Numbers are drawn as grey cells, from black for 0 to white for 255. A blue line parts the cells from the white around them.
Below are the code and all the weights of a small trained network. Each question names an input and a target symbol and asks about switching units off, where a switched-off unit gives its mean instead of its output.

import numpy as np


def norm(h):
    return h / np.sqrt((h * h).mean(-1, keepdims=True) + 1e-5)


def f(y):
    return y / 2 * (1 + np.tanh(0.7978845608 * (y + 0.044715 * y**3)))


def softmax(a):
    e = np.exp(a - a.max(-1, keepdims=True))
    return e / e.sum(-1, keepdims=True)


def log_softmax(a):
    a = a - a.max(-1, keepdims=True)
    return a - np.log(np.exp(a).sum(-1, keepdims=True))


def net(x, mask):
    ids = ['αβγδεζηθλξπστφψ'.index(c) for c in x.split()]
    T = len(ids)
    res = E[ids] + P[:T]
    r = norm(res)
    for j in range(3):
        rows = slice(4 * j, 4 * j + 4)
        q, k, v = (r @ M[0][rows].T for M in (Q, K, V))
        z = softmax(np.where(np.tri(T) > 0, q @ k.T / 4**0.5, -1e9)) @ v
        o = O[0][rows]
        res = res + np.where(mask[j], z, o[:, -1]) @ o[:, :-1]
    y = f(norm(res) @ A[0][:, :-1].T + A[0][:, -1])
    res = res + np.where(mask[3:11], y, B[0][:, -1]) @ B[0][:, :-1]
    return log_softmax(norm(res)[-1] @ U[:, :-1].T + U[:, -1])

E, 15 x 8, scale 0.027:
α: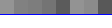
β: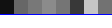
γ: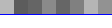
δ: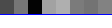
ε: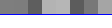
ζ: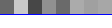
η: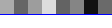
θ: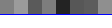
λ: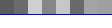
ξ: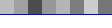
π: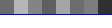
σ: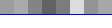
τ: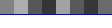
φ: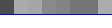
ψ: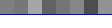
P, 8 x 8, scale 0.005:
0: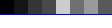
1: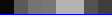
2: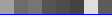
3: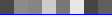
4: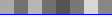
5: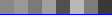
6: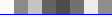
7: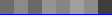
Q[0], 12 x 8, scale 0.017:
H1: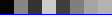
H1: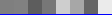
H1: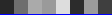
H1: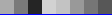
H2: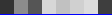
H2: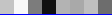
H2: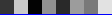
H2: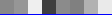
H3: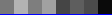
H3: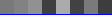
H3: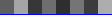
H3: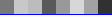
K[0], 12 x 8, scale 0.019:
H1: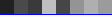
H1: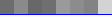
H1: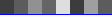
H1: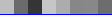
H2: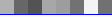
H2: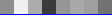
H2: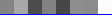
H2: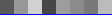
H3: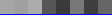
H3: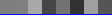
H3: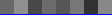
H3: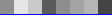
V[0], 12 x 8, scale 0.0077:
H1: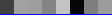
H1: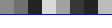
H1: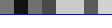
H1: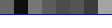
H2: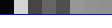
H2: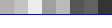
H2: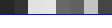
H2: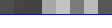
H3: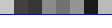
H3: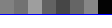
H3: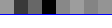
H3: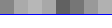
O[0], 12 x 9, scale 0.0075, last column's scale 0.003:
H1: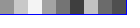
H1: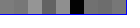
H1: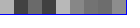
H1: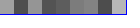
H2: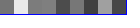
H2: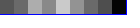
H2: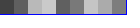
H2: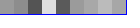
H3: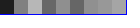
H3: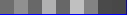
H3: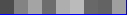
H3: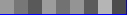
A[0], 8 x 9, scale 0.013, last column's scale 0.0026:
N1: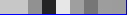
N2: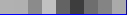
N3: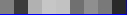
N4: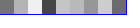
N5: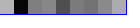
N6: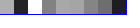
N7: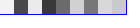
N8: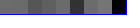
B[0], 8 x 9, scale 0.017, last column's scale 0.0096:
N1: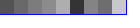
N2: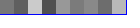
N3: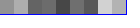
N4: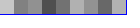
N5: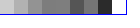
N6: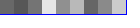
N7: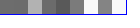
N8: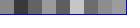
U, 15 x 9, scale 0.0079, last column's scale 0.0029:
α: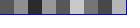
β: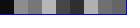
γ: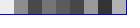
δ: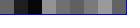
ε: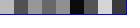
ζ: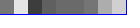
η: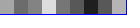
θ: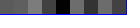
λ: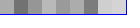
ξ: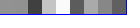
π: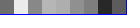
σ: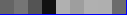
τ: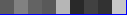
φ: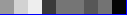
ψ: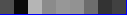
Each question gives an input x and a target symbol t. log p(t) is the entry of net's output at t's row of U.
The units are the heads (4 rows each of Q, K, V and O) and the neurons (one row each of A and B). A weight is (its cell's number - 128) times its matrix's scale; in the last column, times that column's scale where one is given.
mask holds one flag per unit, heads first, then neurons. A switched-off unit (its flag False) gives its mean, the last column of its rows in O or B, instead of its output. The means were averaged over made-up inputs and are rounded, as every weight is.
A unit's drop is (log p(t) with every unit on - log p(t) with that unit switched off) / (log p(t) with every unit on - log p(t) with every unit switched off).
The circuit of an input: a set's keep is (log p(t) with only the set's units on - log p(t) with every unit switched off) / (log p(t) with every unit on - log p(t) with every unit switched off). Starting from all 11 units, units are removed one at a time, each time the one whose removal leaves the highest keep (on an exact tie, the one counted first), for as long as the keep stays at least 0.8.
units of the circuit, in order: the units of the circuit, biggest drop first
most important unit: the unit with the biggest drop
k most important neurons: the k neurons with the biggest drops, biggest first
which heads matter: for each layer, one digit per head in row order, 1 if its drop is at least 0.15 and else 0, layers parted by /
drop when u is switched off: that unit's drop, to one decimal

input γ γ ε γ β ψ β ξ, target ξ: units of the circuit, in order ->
[N5, N7]
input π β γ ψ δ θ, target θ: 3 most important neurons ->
[N5, N8, N2]
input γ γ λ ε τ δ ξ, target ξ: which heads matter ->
100
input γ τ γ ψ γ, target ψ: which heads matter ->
011
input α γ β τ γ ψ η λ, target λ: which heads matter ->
010
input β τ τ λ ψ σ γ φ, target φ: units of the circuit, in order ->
[N4, H2]
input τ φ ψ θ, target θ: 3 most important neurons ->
[N8, N5, N2]
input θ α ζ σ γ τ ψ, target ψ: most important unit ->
H2
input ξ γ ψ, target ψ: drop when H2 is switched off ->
0.4
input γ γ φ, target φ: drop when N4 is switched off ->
0.2
